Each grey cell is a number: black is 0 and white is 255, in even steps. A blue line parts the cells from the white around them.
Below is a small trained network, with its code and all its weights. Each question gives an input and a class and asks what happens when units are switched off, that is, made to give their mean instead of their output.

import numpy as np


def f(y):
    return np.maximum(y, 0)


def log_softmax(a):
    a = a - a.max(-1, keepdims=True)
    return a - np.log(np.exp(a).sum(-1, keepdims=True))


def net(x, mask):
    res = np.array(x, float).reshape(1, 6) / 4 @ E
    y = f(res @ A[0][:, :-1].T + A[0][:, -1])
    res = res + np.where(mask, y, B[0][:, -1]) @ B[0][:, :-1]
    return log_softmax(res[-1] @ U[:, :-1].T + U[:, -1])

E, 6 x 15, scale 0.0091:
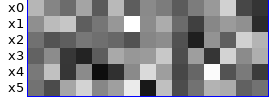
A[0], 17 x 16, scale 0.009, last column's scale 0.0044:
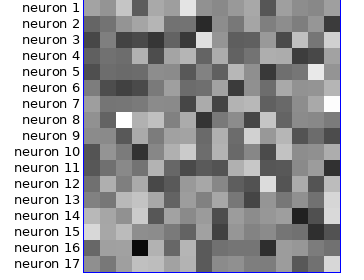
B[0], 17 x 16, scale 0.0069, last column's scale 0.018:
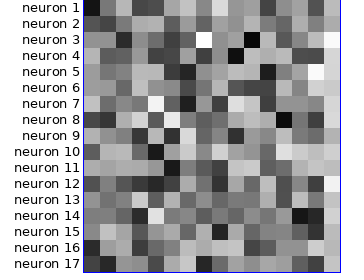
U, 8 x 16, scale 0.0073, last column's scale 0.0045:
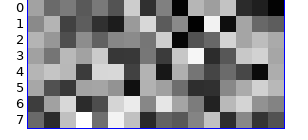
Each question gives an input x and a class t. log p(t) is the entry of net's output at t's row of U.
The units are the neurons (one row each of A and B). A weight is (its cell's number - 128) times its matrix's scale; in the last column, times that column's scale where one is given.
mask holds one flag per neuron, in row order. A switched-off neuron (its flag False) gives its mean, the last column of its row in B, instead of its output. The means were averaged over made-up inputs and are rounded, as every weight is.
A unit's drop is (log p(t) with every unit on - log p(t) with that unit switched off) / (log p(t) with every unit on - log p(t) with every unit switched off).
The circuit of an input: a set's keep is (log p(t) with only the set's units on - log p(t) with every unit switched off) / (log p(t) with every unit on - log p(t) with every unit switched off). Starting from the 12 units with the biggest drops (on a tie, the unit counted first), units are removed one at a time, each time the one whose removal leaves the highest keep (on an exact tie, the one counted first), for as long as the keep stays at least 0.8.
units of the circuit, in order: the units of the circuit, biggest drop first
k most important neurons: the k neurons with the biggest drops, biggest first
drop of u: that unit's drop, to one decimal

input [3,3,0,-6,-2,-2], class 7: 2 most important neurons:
[neuron 8; neuron 7]
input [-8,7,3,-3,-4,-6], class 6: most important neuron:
[neuron 16]
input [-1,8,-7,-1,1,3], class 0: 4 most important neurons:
[neuron 4; neuron 14; neuron 9; neuron 5]
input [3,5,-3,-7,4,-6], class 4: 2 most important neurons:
[neuron 15; neuron 14]
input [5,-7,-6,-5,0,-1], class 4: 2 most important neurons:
[neuron 14; neuron 15]
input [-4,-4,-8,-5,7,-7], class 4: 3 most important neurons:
[neuron 7; neuron 15; neuron 14]
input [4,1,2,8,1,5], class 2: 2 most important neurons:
[neuron 4; neuron 6]
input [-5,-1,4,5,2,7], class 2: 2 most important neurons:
[neuron 1; neuron 6]
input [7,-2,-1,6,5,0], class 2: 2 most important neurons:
[neuron 6; neuron 3]
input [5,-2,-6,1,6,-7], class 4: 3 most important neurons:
[neuron 14; neuron 15; neuron 7]
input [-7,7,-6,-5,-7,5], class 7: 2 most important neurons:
[neuron 8; neuron 17]
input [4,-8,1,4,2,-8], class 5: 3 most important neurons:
[neuron 3; neuron 6; neuron 8]
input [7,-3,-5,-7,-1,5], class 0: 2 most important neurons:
[neuron 14; neuron 9]
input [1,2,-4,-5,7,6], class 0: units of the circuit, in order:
[neuron 4]
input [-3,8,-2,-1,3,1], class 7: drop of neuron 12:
0.1
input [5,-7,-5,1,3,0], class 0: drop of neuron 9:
0.2
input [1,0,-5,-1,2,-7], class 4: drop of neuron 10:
0.0
